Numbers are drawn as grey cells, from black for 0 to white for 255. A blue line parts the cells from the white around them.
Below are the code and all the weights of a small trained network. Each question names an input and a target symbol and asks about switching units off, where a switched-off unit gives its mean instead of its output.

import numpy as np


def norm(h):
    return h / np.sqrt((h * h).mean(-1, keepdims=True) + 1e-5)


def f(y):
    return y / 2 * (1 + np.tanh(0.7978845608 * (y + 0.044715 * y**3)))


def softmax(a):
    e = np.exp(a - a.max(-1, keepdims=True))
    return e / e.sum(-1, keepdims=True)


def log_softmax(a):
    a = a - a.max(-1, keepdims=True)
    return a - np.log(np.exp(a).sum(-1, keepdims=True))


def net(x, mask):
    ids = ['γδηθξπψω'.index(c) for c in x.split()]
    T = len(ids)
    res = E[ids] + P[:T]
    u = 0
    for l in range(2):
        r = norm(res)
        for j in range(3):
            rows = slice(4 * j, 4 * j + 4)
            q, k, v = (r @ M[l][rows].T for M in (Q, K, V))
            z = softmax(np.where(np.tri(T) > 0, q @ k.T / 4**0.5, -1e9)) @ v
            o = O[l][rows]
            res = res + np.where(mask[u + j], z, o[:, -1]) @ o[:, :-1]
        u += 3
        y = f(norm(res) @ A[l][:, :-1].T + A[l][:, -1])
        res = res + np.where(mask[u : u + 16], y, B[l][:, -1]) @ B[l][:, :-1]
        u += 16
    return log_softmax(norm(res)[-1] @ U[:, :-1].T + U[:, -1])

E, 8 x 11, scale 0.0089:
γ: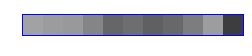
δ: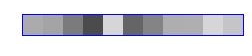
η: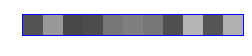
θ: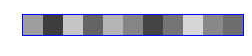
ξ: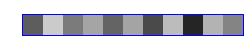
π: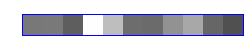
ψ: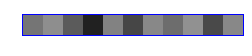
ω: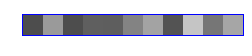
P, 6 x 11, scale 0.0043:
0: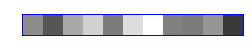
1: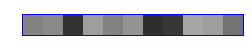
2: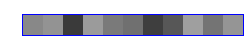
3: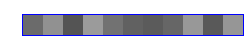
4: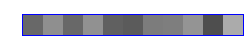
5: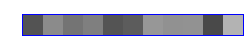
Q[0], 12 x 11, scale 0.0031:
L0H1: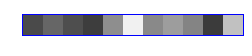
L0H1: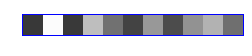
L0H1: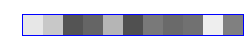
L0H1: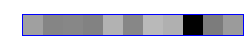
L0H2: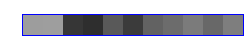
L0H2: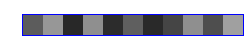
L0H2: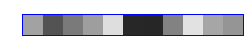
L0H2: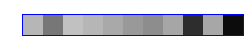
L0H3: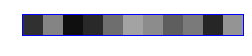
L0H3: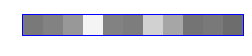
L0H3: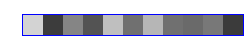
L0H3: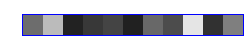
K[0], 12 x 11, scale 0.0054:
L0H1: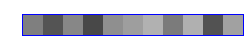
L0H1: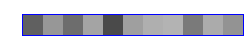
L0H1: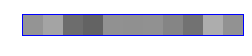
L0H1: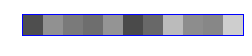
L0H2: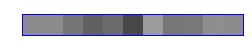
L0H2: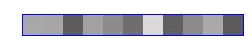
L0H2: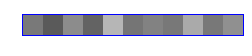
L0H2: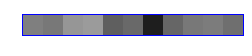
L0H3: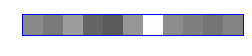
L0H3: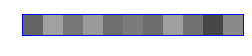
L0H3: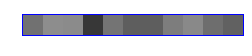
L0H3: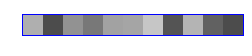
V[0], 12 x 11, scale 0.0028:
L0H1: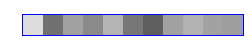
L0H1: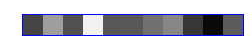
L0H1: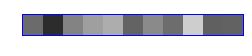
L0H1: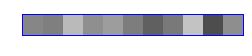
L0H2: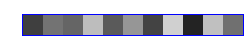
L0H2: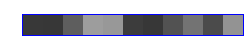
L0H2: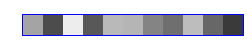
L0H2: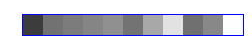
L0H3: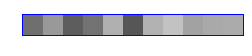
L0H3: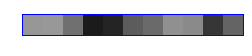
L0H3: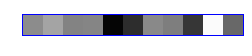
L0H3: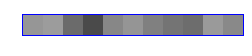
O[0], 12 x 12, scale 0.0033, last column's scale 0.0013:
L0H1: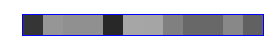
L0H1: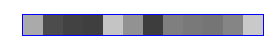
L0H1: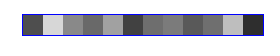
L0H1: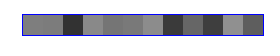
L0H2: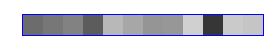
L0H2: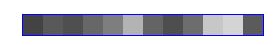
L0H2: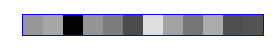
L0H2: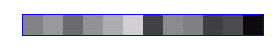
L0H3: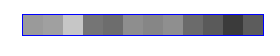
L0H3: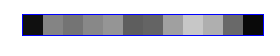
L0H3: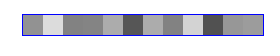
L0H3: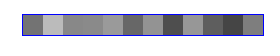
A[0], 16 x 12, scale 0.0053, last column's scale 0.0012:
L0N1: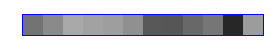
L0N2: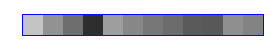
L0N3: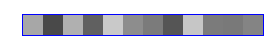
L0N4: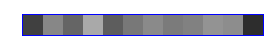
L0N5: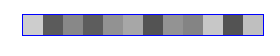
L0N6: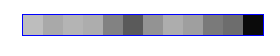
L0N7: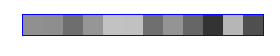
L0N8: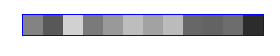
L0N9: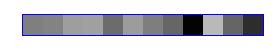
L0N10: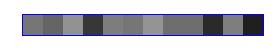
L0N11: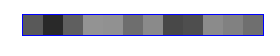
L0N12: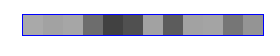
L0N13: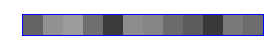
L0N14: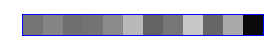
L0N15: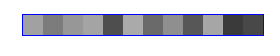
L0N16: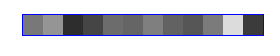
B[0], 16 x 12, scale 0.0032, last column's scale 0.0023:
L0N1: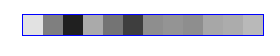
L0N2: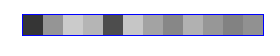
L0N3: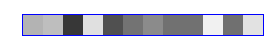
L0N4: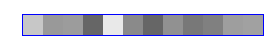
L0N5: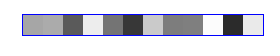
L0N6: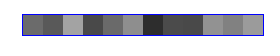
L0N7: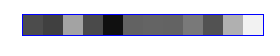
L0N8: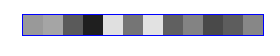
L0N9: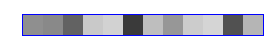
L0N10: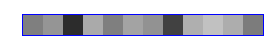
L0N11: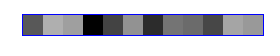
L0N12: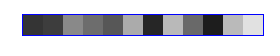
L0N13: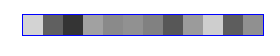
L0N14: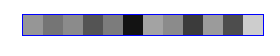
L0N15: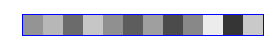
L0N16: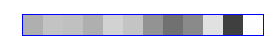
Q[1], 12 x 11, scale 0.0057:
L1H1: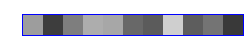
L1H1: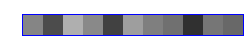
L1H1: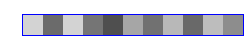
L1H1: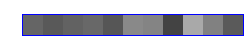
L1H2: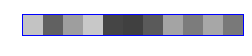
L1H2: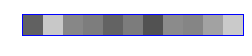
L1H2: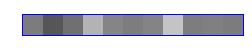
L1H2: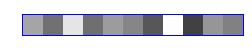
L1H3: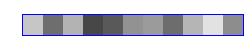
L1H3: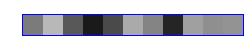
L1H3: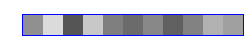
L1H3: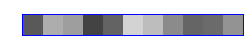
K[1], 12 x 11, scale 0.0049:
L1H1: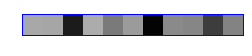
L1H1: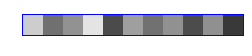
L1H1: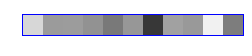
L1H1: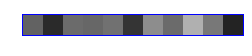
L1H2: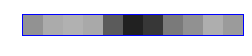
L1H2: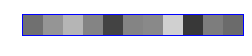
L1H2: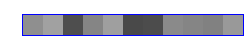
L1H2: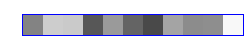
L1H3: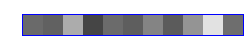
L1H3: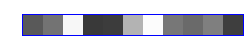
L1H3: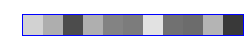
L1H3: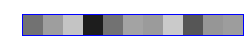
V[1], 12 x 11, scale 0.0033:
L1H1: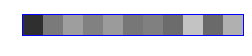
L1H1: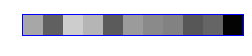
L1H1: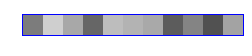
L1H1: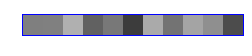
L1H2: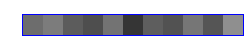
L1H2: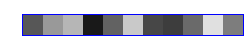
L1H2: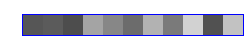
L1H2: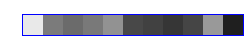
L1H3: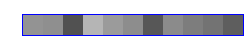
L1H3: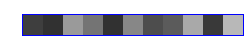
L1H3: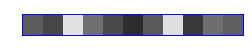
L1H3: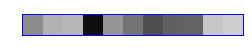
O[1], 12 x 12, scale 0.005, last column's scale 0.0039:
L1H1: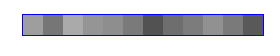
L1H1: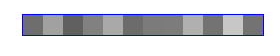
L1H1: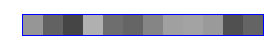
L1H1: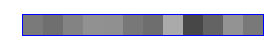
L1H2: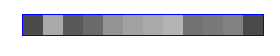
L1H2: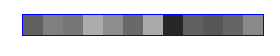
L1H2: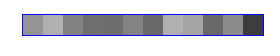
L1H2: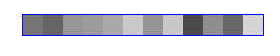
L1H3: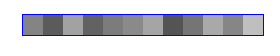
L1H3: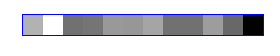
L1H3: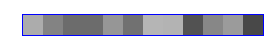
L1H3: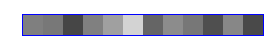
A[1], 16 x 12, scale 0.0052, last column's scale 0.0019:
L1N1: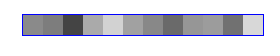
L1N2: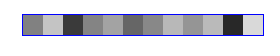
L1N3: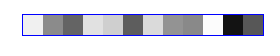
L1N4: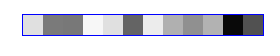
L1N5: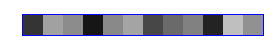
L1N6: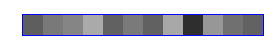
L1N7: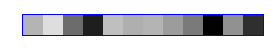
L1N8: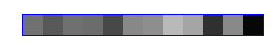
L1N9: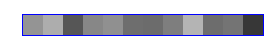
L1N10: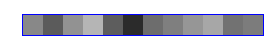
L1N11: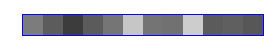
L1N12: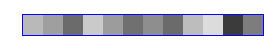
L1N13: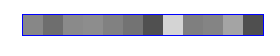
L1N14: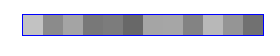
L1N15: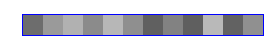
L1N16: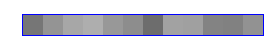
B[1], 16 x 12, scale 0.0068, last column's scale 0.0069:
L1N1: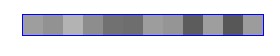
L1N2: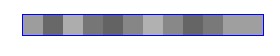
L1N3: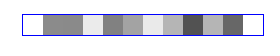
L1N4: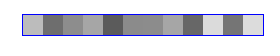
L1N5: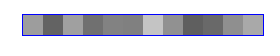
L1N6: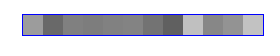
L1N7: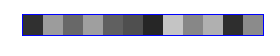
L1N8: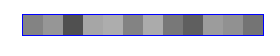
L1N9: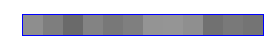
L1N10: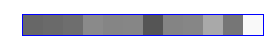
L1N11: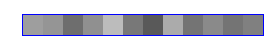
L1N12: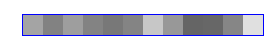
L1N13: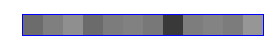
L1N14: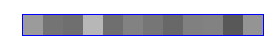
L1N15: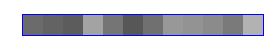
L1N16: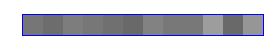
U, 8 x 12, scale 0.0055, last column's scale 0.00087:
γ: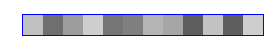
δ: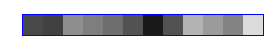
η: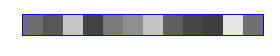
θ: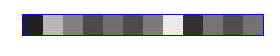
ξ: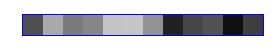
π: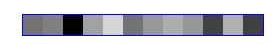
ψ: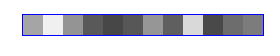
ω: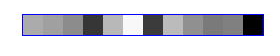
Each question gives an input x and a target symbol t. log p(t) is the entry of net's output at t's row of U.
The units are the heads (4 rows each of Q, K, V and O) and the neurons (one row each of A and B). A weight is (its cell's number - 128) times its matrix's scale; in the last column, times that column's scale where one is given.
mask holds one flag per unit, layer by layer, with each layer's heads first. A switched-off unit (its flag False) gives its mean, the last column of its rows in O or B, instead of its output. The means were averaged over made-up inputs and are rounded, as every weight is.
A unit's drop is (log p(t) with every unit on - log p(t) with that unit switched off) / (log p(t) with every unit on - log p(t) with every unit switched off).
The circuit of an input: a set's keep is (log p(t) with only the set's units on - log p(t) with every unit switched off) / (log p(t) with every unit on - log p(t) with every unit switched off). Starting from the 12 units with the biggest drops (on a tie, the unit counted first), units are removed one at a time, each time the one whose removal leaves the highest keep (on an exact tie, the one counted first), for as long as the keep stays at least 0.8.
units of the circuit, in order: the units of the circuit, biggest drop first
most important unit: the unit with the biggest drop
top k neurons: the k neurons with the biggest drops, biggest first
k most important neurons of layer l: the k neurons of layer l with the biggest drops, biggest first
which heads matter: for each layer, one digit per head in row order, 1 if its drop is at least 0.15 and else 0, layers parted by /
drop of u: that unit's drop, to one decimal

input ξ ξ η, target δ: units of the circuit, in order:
L1N3
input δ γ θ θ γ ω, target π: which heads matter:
000 / 000
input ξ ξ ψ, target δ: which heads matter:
000 / 001
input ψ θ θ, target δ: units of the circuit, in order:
L0H1; L1N3
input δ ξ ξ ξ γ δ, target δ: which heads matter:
000 / 100
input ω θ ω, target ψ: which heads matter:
000 / 010
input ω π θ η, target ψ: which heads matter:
000 / 010
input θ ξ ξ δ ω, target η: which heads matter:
111 / 100
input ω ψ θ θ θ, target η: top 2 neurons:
L0N11; L1N5
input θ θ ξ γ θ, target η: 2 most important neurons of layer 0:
L0N3; L0N12
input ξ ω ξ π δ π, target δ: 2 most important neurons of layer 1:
L1N3; L1N12
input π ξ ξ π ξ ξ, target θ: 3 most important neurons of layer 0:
L0N7; L0N3; L0N8
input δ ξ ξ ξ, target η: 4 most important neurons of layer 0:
L0N7; L0N3; L0N16; L0N5
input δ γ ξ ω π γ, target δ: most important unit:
L0N12
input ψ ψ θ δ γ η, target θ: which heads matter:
010 / 001
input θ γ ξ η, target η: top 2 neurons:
L1N5; L1N3
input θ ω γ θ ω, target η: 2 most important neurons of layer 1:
L1N3; L1N5
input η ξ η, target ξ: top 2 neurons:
L0N11; L1N3
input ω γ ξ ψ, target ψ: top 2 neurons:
L1N3; L0N16
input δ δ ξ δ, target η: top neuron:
L0N6
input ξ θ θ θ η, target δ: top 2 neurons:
L1N3; L0N16
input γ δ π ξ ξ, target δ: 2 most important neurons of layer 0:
L0N7; L0N5
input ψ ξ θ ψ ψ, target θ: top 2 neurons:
L1N7; L1N3
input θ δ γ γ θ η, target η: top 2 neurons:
L1N3; L1N5
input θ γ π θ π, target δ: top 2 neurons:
L0N11; L1N3
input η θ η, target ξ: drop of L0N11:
0.1
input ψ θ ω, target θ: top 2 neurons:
L1N7; L1N3
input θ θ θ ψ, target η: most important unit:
L0H3
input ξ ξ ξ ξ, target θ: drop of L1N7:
1.0
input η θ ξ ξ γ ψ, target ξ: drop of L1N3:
0.2
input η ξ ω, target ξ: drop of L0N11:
0.2
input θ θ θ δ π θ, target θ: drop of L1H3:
0.9
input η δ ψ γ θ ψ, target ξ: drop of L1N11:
0.0
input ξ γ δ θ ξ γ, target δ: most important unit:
L0H1
